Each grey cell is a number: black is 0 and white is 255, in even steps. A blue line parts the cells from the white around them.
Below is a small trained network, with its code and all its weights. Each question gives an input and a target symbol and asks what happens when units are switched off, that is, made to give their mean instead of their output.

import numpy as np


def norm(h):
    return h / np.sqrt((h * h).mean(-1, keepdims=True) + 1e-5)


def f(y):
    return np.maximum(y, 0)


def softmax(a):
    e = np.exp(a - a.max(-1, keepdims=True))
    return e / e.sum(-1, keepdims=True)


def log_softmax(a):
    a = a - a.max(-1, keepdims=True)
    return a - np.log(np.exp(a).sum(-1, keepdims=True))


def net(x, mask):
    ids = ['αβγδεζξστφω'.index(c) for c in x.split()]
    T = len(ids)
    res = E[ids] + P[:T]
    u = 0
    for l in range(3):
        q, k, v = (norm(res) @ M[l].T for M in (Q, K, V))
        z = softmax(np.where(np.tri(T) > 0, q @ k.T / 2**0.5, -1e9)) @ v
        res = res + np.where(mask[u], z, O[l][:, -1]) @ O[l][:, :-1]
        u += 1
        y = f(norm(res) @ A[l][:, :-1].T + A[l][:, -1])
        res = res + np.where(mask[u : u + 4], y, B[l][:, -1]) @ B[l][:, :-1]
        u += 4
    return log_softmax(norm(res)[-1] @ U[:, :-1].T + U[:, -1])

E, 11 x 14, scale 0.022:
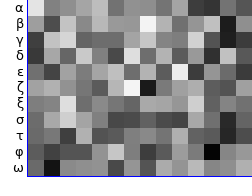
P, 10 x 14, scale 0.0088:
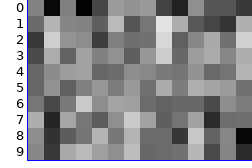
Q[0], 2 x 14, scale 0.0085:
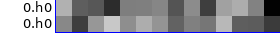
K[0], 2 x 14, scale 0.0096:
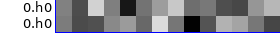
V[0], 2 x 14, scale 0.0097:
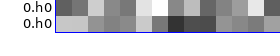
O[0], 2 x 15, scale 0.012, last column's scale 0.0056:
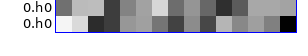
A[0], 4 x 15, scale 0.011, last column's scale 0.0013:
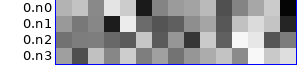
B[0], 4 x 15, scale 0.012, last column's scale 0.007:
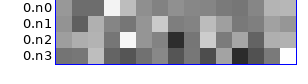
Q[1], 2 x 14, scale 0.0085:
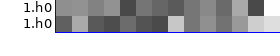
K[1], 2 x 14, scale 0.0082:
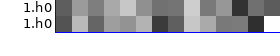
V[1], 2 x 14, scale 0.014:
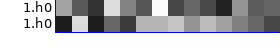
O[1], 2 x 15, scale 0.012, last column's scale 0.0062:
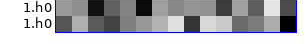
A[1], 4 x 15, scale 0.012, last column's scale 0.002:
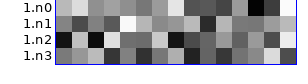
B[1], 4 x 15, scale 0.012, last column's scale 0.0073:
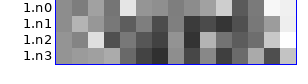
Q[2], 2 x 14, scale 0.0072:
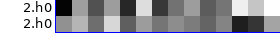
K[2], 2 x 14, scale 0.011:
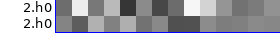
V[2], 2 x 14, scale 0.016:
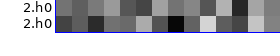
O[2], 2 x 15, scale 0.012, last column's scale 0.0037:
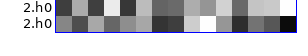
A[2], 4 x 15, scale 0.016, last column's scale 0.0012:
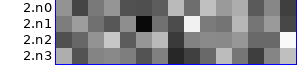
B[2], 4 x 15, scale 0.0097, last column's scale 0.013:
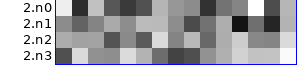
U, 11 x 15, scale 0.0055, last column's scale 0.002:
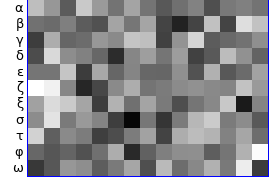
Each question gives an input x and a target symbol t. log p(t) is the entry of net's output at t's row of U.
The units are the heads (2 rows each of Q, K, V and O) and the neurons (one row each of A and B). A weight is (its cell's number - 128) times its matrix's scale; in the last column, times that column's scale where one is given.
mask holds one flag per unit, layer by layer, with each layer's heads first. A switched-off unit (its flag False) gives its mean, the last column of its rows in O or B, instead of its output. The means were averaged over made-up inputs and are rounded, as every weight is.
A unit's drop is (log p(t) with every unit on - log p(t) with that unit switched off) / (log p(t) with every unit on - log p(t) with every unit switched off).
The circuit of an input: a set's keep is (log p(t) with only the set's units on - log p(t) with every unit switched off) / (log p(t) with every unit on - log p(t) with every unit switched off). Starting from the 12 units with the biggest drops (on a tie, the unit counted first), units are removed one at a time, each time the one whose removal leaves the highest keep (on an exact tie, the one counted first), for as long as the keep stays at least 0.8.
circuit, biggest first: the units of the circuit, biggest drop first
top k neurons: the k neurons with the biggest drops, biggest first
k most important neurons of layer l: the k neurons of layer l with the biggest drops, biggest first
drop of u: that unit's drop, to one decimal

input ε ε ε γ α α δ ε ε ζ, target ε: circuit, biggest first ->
(2.h0, 0.n2)
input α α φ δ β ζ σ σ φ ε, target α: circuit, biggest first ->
(1.h0, 2.n1)
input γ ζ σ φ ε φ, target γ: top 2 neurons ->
(0.n3, 0.n2)
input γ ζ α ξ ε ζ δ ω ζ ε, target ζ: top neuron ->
(0.n1)
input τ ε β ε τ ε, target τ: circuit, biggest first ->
(0.h0, 2.n0)
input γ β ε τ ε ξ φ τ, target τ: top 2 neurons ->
(2.n0, 0.n3)
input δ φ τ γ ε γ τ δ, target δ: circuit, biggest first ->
(1.h0, 1.n3)
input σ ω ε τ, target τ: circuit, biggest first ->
(2.n0, 0.h0)
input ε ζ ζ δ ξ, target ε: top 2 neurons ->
(0.n2, 0.n3)
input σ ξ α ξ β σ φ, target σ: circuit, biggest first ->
(0.h0, 2.n3)
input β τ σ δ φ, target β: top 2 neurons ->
(1.n0, 0.n3)
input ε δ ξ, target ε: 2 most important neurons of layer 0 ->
(0.n3, 0.n2)
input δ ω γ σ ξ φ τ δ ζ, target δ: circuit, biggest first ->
(1.h0, 1.n3, 0.h0)
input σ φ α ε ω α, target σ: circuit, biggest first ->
(0.h0)
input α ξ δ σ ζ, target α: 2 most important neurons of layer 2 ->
(2.n1, 2.n2)
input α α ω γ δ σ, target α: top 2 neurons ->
(2.n1, 0.n3)
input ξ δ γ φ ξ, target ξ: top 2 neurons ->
(1.n0, 1.n2)
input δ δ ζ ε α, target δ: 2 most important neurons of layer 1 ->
(1.n3, 1.n2)
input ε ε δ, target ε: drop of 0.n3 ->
0.1
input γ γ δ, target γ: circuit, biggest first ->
(1.h0)
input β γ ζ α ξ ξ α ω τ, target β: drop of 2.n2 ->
0.0
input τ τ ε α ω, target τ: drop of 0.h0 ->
0.5
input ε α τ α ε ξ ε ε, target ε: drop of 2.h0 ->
0.4
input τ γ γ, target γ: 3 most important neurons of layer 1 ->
(1.n0, 1.n2, 1.n3)
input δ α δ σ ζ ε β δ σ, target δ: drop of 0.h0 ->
0.3
